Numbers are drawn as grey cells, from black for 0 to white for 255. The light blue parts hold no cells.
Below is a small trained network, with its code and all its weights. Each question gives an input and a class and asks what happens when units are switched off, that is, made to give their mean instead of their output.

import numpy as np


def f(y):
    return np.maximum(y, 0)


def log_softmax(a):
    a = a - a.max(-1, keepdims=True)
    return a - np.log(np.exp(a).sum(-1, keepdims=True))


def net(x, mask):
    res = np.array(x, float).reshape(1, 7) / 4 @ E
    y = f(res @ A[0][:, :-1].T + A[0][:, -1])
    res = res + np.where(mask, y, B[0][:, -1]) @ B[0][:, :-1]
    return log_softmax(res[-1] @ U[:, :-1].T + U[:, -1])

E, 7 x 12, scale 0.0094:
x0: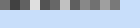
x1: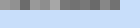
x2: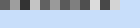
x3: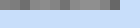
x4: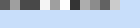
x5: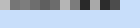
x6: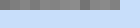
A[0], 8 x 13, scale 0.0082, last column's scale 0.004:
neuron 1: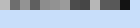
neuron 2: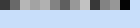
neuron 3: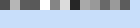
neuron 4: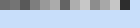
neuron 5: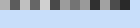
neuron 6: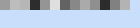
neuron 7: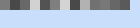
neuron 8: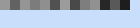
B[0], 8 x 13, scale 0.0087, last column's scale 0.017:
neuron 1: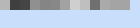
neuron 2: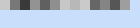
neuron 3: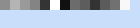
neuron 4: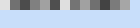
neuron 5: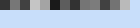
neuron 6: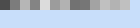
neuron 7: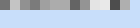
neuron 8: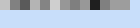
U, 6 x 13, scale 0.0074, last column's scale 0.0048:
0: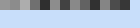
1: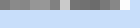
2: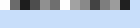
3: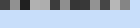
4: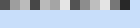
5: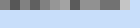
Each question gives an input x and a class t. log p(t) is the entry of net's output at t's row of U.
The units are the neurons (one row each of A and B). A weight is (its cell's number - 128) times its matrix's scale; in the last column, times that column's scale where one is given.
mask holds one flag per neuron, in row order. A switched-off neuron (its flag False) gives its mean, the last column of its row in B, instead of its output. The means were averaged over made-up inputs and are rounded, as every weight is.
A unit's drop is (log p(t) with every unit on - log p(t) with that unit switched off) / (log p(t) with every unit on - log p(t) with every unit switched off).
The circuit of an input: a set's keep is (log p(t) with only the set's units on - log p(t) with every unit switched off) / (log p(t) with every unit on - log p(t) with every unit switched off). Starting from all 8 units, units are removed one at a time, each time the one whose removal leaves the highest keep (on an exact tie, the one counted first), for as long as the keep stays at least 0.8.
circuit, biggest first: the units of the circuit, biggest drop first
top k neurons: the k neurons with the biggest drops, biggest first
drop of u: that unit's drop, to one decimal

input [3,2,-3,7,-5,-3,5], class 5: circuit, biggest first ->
[neuron 3]
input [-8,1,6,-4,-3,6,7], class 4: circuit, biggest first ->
[neuron 6; neuron 5]
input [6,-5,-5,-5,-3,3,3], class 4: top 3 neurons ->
[neuron 7; neuron 3; neuron 4]
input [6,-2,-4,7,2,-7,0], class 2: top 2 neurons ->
[neuron 2; neuron 4]
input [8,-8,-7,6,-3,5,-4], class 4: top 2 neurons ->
[neuron 7; neuron 3]
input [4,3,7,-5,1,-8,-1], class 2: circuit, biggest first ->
[neuron 4; neuron 5]
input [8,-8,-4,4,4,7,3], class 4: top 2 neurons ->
[neuron 7; neuron 4]
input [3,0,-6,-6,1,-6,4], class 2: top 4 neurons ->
[neuron 2; neuron 6; neuron 3; neuron 4]
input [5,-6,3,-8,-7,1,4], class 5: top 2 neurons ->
[neuron 3; neuron 5]
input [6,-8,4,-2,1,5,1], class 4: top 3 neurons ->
[neuron 7; neuron 5; neuron 3]
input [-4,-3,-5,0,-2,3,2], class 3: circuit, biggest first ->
[neuron 5; neuron 3]
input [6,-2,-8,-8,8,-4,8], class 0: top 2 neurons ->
[neuron 3; neuron 6]
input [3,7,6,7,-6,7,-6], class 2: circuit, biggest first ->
[neuron 3; neuron 5]
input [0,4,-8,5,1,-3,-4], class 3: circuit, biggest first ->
[neuron 5]
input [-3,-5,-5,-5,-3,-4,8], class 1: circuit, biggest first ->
[neuron 3; neuron 5]
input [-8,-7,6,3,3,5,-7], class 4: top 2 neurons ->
[neuron 6; neuron 5]
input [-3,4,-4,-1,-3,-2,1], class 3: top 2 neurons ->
[neuron 3; neuron 5]
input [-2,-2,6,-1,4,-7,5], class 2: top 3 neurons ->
[neuron 4; neuron 5; neuron 2]
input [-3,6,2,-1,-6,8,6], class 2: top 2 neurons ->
[neuron 3; neuron 1]
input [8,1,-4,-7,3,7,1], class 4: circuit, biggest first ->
[neuron 7]
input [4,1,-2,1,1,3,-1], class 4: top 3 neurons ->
[neuron 7; neuron 3; neuron 4]
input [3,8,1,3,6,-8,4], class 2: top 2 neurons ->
[neuron 4; neuron 2]
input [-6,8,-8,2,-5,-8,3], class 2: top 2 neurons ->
[neuron 2; neuron 3]
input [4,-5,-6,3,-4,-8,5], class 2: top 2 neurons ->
[neuron 2; neuron 3]
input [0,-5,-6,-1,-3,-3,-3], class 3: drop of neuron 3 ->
0.5
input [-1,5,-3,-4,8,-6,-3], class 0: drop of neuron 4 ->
0.0
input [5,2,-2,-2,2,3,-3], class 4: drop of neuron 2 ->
0.1
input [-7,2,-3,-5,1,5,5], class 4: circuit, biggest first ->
[neuron 6]
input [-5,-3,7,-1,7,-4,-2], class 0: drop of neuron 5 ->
0.2
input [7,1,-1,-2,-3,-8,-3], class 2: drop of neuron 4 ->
0.2
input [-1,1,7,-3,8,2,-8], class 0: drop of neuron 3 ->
0.9
